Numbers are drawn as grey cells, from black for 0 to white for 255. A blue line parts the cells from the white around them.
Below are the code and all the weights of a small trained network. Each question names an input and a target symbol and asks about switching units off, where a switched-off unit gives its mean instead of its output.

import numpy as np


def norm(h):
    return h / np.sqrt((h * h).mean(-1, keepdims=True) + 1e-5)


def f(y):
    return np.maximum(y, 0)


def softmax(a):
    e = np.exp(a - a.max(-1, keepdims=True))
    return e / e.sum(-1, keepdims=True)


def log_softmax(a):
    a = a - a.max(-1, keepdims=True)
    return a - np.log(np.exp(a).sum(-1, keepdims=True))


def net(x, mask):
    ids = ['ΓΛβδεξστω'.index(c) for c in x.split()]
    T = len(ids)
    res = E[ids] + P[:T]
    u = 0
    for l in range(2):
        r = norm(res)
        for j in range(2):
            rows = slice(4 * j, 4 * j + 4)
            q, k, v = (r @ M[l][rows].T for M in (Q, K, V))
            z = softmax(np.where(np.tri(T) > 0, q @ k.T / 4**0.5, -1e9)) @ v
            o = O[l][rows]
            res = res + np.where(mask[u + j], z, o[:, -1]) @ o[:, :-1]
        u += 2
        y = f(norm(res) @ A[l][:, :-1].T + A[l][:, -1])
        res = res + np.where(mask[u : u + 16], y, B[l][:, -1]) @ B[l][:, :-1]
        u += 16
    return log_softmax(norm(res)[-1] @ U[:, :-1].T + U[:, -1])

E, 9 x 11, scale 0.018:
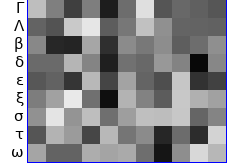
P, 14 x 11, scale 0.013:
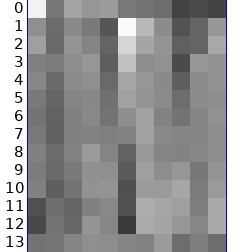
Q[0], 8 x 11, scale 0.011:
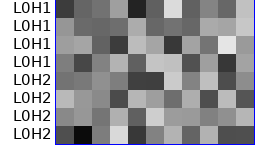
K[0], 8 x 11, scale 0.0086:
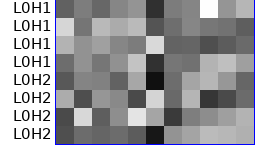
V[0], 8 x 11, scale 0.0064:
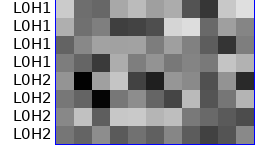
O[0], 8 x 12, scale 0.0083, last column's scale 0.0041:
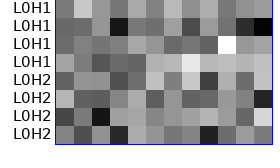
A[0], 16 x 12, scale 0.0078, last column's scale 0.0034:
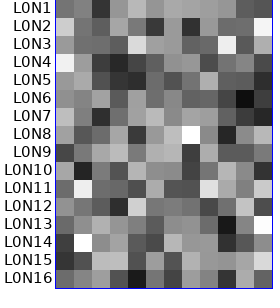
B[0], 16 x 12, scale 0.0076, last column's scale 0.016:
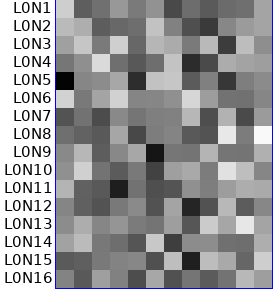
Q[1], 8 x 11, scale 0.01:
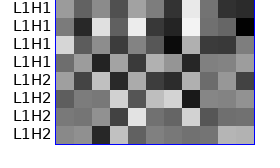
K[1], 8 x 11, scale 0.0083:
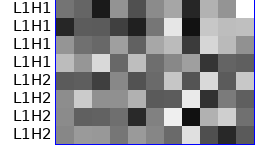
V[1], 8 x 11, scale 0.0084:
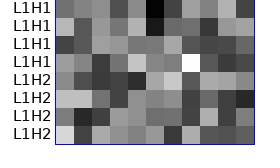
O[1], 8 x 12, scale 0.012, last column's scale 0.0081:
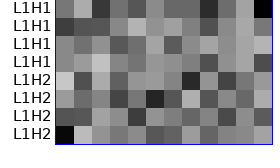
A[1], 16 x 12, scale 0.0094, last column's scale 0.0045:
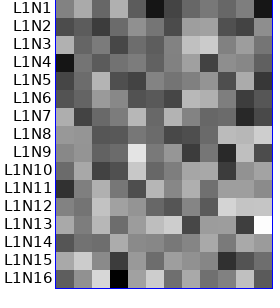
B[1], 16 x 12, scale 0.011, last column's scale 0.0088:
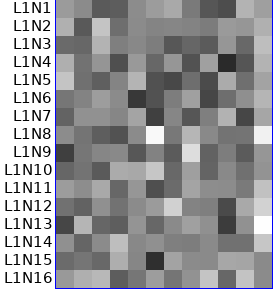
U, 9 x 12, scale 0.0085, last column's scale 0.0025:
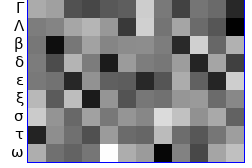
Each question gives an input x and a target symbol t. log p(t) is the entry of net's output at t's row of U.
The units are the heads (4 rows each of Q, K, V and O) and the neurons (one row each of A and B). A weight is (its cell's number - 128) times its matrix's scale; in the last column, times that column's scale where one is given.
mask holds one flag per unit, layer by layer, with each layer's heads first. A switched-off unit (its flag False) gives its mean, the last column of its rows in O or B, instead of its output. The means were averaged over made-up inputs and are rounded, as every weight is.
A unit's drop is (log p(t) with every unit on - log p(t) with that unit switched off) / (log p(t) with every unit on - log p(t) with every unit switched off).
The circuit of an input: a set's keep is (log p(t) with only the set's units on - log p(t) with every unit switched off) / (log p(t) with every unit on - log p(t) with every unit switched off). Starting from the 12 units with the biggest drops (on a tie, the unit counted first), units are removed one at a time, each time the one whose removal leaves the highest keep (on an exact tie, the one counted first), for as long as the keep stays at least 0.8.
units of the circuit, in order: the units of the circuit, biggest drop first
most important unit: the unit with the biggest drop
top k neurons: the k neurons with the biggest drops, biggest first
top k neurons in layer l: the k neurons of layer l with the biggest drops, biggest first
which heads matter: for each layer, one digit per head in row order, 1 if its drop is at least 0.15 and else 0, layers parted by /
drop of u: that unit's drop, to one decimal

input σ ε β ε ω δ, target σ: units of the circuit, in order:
L0H1
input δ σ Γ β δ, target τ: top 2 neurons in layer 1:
L1N11; L1N5
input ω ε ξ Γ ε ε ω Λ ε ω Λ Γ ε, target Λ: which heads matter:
00 / 10
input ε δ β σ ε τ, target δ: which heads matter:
01 / 11
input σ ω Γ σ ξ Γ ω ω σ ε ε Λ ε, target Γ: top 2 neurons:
L1N1; L0N14
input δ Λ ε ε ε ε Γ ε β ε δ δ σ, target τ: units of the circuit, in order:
L0H1; L1H2
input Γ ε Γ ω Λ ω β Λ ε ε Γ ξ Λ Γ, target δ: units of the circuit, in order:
L0H2; L0N5
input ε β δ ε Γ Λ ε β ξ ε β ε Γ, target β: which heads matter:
10 / 00
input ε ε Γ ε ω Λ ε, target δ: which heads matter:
00 / 01
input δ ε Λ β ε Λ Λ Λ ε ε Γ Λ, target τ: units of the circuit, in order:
L1H2; L0H2
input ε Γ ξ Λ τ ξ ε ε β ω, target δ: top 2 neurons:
L0N8; L1N9
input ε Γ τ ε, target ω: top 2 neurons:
L1N1; L1N6
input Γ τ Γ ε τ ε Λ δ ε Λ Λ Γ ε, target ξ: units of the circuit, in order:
L0N15; L1H2; L0H2
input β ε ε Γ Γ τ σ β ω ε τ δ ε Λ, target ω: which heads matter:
01 / 01
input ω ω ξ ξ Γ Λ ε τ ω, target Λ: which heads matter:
10 / 10
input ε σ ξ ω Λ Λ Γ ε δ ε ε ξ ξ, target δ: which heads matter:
11 / 01
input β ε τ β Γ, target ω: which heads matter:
00 / 01
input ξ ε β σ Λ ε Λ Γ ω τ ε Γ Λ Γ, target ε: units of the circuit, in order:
L1H1
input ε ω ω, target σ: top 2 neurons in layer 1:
L1N4; L1N9
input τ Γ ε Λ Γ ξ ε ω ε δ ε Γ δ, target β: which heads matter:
00 / 00
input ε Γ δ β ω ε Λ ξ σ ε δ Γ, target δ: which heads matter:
00 / 01
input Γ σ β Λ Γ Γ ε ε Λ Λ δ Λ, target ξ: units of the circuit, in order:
L0N15; L1H2
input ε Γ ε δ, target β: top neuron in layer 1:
L1N5
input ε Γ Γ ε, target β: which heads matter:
10 / 00
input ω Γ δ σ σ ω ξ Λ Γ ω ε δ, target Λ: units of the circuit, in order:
L1H1; L0H1
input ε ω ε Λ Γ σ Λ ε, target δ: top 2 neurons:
L1N2; L1N6
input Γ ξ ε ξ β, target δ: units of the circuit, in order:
L0H2
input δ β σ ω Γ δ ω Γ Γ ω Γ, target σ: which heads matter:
10 / 00
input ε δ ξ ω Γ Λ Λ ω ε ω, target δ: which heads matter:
00 / 01
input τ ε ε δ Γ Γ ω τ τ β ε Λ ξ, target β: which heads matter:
10 / 11
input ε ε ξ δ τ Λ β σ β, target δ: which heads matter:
01 / 01
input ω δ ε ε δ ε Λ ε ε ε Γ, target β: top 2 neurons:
L0N8; L0N15
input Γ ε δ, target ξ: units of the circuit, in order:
L1H2; L0N15
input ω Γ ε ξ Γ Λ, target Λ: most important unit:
L1H1
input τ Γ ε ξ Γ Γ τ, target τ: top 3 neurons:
L1N9; L0N8; L0N15
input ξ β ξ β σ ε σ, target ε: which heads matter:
00 / 00
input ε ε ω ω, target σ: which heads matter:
10 / 00
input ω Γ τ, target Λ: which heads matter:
00 / 10
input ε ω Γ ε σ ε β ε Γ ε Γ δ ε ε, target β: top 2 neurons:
L1N13; L1N2
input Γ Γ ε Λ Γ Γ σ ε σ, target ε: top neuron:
L0N4
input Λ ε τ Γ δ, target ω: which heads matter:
01 / 00
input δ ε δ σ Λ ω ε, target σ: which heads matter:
11 / 00
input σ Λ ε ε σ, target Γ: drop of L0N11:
0.2
